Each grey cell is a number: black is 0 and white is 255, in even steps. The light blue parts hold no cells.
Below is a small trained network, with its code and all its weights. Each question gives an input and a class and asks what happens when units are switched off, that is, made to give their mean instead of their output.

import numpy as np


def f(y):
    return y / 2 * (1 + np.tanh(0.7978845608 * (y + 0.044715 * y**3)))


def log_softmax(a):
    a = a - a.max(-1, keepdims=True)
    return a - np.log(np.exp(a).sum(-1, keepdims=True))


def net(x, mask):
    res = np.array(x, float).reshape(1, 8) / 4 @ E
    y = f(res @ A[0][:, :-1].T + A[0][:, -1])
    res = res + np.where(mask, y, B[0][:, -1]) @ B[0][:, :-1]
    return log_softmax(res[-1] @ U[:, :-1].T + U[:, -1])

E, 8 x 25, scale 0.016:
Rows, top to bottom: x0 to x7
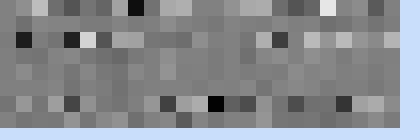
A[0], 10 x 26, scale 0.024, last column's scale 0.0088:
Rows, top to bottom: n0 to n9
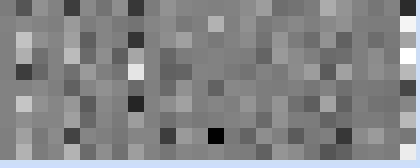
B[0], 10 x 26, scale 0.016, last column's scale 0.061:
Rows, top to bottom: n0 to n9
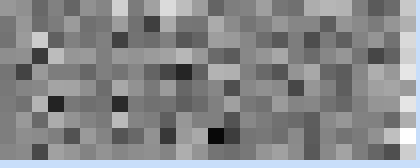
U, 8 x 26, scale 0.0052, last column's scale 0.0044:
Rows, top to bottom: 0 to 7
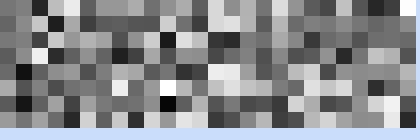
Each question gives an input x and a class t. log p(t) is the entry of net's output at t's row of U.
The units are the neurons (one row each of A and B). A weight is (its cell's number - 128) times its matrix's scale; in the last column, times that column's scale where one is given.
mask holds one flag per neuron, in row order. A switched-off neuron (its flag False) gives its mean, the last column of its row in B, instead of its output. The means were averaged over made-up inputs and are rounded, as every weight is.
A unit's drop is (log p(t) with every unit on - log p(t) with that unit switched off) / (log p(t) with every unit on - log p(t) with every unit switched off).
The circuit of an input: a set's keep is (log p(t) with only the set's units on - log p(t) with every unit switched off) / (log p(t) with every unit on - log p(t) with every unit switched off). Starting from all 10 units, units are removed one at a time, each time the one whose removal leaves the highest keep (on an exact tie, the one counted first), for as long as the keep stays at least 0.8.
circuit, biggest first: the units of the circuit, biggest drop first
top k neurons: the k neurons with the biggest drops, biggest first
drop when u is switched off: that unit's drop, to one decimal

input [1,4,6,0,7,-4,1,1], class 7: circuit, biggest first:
n0
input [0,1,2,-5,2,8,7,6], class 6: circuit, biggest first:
n3, n2
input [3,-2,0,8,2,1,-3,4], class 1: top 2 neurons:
n8, n3
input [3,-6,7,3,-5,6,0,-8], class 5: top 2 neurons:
n8, n0
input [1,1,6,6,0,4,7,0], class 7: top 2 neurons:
n0, n6
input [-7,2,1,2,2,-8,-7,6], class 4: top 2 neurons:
n4, n8
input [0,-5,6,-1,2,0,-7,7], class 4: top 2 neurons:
n8, n4
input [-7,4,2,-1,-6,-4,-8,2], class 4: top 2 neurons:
n4, n8
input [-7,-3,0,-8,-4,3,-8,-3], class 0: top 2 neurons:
n3, n9
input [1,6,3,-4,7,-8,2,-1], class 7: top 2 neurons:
n6, n4
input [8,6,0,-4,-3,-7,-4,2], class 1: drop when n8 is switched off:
0.4
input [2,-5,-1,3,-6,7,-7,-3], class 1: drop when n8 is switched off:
0.4
